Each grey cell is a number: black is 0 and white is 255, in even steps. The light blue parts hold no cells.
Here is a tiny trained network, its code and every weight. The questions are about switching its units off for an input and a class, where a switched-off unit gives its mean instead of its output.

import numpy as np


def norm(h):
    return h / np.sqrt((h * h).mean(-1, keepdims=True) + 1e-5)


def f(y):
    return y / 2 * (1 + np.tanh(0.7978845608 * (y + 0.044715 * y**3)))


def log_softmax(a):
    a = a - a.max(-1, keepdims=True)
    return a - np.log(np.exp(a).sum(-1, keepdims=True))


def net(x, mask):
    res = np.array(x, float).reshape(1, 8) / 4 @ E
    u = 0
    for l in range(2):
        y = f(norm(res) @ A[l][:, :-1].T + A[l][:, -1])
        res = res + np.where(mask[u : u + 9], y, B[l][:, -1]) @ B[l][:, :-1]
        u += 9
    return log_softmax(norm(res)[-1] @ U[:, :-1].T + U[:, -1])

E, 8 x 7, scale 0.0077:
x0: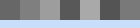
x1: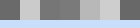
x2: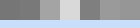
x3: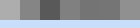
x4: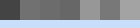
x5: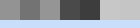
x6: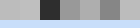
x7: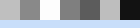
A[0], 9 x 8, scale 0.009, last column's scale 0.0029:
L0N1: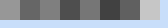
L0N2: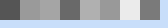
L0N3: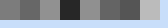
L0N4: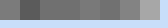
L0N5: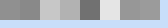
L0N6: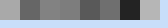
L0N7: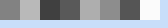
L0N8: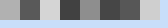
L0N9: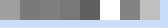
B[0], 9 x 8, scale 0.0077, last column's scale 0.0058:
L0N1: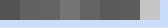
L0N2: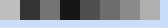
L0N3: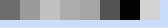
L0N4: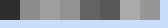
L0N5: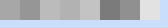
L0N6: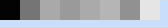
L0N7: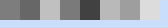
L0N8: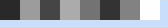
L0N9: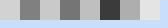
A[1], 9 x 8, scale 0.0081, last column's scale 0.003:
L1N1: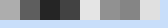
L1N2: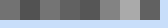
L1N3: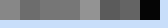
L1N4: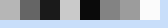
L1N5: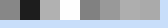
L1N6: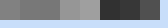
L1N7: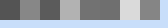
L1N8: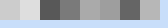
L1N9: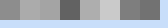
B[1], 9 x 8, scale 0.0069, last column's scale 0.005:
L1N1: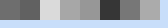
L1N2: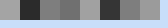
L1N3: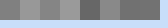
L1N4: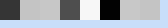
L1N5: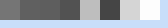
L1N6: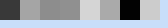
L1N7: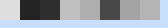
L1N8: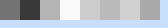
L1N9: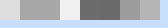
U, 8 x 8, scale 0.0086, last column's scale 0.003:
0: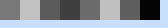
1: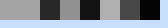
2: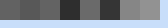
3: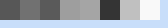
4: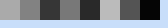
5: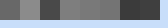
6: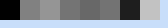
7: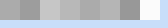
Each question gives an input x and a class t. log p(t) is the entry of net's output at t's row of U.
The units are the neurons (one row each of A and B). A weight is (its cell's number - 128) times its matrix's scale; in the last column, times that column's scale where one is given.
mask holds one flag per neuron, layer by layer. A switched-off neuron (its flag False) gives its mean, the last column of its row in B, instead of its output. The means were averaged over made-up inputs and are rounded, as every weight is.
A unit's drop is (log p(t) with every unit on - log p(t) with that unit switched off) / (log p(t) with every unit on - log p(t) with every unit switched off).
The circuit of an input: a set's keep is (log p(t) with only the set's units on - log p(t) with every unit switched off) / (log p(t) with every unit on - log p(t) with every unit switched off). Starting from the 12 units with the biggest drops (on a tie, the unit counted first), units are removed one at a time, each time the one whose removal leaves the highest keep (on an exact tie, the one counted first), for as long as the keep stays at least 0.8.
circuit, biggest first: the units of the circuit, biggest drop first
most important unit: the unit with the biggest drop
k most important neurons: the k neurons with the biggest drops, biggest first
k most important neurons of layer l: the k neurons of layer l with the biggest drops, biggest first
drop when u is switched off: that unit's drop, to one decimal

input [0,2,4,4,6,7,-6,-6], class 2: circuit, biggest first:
[L0N2; L0N6]
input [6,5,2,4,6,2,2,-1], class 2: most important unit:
L0N2
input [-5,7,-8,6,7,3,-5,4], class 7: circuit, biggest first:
[L0N9; L1N9]
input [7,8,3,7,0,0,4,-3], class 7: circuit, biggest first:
[L0N8; L0N7]
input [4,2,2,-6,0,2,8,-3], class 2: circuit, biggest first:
[L0N2; L0N5]
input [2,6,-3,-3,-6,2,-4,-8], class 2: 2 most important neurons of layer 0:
[L0N2; L0N6]
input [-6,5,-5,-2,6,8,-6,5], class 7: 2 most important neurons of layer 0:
[L0N9; L0N5]
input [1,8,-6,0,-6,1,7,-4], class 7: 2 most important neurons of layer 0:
[L0N8; L0N7]
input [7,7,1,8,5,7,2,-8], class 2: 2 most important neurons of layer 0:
[L0N2; L0N5]
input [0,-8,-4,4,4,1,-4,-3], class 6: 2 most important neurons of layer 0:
[L0N3; L0N1]
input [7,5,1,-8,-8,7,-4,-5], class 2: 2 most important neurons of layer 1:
[L1N8; L1N6]
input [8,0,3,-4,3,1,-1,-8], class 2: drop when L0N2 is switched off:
0.6
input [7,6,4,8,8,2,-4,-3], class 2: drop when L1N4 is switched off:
0.0
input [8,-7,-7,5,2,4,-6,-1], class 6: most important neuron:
[L0N3]
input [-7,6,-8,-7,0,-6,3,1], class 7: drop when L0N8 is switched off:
0.1
